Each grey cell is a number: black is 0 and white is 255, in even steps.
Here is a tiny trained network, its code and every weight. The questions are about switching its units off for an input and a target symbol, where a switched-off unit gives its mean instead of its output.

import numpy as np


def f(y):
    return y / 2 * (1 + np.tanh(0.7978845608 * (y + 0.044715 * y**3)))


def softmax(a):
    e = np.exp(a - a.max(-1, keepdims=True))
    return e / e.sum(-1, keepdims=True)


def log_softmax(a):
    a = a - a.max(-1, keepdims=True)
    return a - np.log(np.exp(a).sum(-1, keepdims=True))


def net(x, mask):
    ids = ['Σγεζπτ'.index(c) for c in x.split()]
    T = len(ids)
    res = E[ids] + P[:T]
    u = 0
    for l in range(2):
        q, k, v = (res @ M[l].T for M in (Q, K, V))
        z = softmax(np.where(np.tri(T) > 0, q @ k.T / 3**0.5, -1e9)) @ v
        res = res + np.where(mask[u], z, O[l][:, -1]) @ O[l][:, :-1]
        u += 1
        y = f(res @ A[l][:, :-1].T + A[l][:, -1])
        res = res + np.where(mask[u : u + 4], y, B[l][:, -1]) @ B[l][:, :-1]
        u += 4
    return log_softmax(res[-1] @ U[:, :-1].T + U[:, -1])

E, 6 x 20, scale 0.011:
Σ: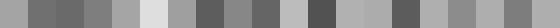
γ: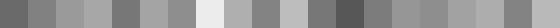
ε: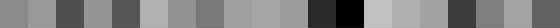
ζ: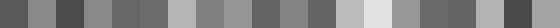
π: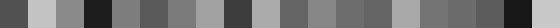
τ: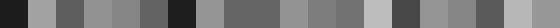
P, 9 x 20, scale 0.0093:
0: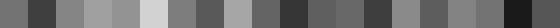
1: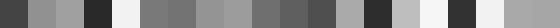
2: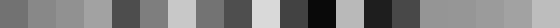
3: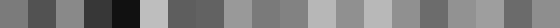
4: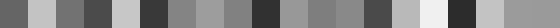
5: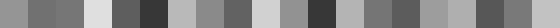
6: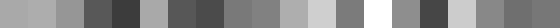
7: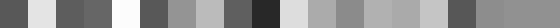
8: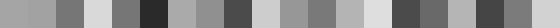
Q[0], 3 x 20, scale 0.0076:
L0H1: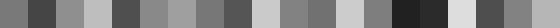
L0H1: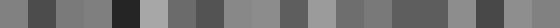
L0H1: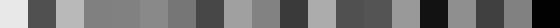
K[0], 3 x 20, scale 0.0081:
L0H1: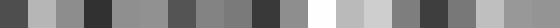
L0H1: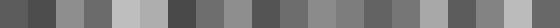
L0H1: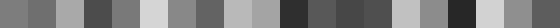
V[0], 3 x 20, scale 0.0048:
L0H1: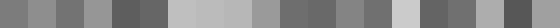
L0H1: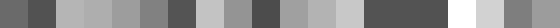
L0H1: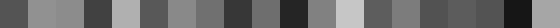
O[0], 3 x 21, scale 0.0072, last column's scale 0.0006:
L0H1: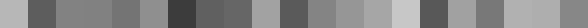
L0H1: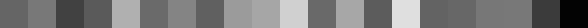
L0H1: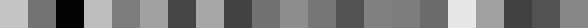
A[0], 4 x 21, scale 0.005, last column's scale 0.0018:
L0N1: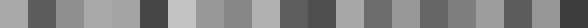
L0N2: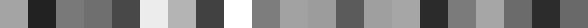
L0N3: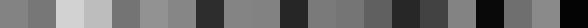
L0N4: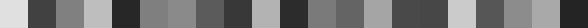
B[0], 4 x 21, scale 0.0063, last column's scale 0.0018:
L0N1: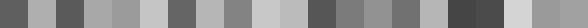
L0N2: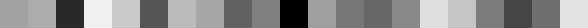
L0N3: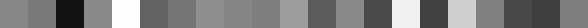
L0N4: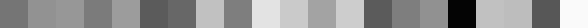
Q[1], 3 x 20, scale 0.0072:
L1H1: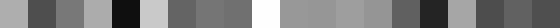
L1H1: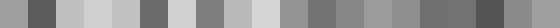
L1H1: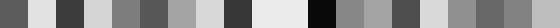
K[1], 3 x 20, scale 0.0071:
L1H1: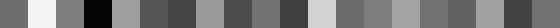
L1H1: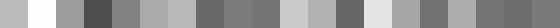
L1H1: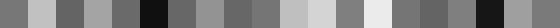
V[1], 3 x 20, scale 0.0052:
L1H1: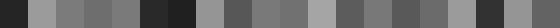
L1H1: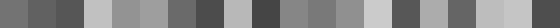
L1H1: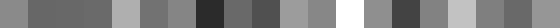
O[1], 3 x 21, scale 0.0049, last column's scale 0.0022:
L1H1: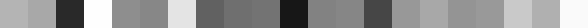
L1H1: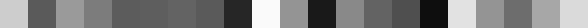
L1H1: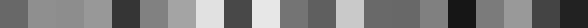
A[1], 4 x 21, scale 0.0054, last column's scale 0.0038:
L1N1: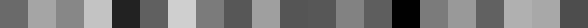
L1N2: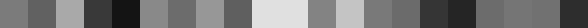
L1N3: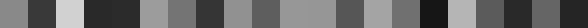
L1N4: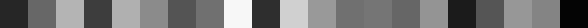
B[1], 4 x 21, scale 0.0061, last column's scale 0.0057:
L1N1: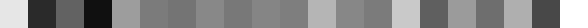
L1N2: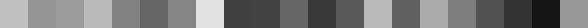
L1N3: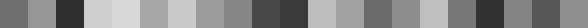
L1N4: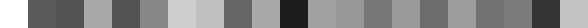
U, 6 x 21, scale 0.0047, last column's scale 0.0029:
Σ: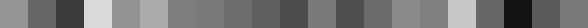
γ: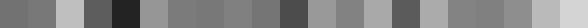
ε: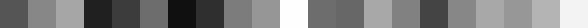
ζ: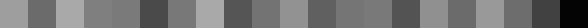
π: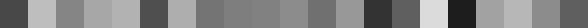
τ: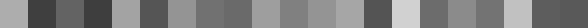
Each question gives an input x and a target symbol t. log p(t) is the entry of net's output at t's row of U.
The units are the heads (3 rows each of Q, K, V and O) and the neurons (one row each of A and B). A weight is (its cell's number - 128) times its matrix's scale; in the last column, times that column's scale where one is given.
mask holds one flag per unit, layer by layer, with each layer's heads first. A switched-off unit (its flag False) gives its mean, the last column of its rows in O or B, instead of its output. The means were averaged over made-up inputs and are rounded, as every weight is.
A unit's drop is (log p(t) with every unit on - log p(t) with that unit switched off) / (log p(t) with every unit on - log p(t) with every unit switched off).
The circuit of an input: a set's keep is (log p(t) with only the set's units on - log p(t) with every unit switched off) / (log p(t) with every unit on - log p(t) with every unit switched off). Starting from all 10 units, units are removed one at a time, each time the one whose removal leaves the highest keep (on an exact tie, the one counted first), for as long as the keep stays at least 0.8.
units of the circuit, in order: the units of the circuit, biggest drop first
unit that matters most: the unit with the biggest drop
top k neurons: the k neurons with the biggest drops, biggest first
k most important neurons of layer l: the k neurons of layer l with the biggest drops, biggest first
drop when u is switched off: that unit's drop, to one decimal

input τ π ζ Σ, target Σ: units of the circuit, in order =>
(L0N2)
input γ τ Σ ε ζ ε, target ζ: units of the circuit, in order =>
(L1N2 L1H1 L0N4 L0H1)
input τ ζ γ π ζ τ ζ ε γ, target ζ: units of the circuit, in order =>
(L1N2 L1H1 L0N4 L0N2)
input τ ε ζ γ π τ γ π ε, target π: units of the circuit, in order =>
(L1H1 L0N4)
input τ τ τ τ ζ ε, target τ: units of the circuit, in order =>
(L1N1 L1H1)
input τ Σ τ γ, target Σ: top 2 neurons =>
(L0N2 L0N4)
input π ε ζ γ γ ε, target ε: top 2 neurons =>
(L1N4 L1N3)
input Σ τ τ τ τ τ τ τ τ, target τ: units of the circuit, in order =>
(L1N1 L1H1)
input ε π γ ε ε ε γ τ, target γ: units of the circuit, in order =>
(L0H1 L1N4)
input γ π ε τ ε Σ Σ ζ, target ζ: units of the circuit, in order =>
(L1H1 L1N2)
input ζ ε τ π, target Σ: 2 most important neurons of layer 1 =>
(L1N3 L1N2)
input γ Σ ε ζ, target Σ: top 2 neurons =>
(L1N3 L0N1)
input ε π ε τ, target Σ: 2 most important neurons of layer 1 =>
(L1N3 L1N4)
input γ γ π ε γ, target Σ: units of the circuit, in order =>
(L0H1)
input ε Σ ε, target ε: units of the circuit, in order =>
(L1H1 L1N4)
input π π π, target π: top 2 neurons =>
(L0N4 L1N1)
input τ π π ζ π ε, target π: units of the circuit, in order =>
(L1H1 L0N4 L0H1 L1N1)
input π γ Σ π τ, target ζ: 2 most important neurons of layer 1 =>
(L1N2 L1N4)
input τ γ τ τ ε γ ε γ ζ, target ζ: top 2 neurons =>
(L1N2 L0N4)
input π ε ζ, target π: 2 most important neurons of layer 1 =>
(L1N1 L1N4)
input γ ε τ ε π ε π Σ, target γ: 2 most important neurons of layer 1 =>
(L1N4 L1N1)
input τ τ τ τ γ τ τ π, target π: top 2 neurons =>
(L1N1 L1N4)
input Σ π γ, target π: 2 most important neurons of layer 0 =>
(L0N4 L0N1)
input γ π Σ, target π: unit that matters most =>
L1H1
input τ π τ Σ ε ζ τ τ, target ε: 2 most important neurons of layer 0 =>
(L0N1 L0N4)
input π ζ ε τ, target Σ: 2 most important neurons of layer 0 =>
(L0N4 L0N1)
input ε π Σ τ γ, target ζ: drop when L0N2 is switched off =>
0.2
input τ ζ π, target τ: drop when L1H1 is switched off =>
0.6
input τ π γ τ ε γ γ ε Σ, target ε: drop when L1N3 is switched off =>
0.1
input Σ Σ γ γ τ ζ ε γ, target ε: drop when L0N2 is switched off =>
0.1
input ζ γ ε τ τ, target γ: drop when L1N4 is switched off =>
0.2
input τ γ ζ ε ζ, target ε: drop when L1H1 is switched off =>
0.3
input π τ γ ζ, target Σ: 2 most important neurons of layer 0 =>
(L0N2 L0N4)
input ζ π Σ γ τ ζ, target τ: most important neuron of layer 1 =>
(L1N1)
